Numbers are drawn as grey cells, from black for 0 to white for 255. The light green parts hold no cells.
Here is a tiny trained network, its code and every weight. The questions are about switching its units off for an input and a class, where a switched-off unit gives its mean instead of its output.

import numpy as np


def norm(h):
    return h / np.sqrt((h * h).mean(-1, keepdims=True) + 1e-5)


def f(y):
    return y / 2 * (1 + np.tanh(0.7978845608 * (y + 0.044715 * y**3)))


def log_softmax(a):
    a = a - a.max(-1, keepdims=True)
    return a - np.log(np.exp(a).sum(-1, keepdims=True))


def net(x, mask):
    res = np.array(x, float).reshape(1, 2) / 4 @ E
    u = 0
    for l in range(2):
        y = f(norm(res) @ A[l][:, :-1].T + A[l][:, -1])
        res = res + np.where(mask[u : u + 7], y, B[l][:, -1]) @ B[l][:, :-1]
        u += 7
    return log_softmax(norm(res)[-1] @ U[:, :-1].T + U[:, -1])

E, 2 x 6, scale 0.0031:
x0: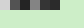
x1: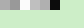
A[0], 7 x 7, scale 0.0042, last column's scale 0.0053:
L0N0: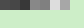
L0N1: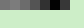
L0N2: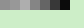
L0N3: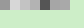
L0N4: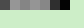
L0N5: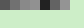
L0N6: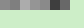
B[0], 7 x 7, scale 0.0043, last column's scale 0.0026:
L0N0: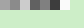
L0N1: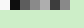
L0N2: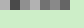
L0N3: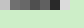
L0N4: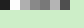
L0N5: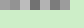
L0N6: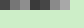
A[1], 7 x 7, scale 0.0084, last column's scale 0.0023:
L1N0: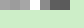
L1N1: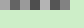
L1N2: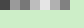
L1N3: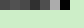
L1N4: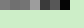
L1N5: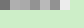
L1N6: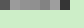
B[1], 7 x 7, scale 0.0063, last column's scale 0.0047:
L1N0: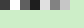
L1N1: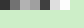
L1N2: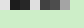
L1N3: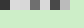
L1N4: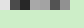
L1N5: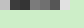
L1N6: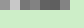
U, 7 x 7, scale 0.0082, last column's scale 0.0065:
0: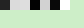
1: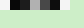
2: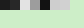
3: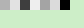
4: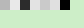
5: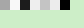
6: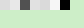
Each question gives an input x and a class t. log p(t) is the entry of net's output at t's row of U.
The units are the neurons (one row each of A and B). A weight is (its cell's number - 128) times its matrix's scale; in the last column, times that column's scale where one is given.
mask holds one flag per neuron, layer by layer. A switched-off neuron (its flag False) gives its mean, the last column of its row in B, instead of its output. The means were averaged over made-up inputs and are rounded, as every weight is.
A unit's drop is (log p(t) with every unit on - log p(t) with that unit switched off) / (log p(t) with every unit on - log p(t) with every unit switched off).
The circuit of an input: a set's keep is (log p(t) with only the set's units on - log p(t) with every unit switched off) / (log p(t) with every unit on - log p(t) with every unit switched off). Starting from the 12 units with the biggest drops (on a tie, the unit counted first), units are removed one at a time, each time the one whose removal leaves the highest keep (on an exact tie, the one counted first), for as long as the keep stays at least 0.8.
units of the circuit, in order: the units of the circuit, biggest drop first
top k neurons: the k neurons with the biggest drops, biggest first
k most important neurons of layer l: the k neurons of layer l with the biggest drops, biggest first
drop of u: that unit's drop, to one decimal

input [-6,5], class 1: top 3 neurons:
[L1N5; L0N0; L1N2]
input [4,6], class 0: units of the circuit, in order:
[L1N0]
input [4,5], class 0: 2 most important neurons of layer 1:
[L1N0; L1N5]
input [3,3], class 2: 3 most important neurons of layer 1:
[L1N1; L1N5; L1N3]
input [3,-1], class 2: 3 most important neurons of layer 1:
[L1N5; L1N1; L1N2]
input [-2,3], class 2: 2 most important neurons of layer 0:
[L0N3; L0N6]
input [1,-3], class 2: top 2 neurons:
[L0N0; L0N6]
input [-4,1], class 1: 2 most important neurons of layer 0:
[L0N0; L0N1]
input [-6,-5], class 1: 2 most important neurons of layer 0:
[L0N6; L0N3]
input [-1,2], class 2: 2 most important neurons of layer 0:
[L0N3; L0N6]
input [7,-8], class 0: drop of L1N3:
1.1
